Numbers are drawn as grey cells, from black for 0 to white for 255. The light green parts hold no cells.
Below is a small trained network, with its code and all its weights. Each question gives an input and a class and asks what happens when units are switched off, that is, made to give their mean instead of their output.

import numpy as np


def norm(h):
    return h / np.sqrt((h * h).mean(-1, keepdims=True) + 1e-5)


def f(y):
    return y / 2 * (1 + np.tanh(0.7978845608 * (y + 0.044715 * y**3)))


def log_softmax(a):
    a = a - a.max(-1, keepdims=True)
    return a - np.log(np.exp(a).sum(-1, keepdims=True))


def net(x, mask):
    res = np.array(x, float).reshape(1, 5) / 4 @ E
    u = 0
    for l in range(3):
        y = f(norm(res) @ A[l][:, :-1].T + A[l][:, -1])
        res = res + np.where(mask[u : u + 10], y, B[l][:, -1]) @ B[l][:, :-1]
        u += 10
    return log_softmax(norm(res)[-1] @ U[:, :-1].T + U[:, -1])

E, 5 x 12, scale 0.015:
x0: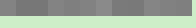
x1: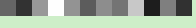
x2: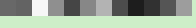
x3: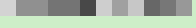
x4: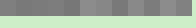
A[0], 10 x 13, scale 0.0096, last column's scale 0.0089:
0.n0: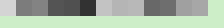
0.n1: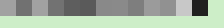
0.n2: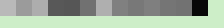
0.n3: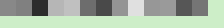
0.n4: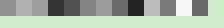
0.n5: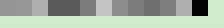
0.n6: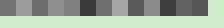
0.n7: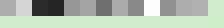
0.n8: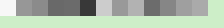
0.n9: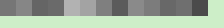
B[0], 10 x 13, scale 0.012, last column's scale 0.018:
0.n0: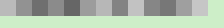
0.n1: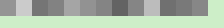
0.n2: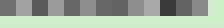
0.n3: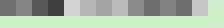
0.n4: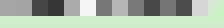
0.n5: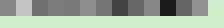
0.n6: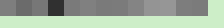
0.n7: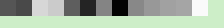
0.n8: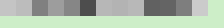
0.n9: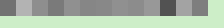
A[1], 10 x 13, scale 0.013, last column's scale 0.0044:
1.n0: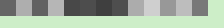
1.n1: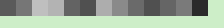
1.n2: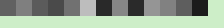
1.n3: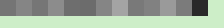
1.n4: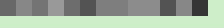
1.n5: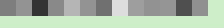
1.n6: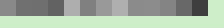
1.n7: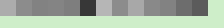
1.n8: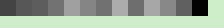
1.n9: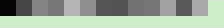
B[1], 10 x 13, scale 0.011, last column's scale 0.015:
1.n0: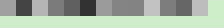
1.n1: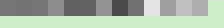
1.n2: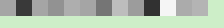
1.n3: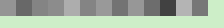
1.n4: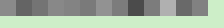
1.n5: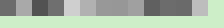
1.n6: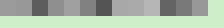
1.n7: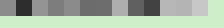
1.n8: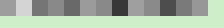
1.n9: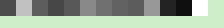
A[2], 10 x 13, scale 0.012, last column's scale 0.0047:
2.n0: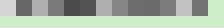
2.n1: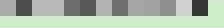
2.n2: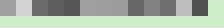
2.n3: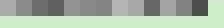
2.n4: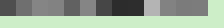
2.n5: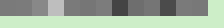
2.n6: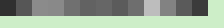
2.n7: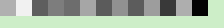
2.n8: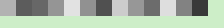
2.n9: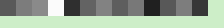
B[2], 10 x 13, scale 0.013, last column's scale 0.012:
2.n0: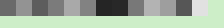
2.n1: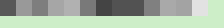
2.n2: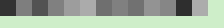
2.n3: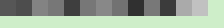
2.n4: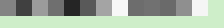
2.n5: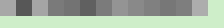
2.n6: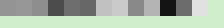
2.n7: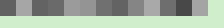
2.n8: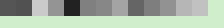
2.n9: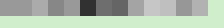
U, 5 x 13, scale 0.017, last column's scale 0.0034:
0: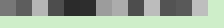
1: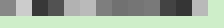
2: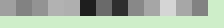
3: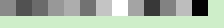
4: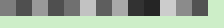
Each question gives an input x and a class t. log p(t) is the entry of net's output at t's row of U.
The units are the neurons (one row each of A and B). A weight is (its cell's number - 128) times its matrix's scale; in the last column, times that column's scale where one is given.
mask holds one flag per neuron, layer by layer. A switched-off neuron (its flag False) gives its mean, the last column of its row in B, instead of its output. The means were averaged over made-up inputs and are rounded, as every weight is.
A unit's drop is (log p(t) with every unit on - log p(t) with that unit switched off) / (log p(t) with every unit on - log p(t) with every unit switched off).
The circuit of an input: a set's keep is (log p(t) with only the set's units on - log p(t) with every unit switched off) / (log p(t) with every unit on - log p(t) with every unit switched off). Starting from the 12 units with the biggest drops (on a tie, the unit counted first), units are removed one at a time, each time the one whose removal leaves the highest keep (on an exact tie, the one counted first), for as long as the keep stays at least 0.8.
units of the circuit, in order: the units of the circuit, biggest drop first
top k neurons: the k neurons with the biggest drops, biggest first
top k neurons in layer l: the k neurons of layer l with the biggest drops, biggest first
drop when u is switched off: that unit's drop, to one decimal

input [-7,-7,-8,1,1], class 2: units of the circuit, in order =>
[0.n7]
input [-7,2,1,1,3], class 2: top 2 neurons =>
[0.n4, 0.n3]
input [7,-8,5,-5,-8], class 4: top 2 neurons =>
[0.n4, 1.n2]
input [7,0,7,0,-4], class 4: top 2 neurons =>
[0.n7, 0.n8]
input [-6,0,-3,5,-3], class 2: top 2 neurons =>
[0.n4, 0.n7]
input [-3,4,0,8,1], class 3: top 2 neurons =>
[0.n7, 0.n8]
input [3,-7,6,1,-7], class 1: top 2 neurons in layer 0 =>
[0.n5, 0.n4]
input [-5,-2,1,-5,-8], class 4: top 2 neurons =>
[1.n2, 0.n4]
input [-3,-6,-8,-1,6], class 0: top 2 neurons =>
[0.n7, 0.n8]
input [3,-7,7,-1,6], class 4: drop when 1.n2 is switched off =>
0.6
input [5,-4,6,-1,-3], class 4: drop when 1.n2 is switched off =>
0.5
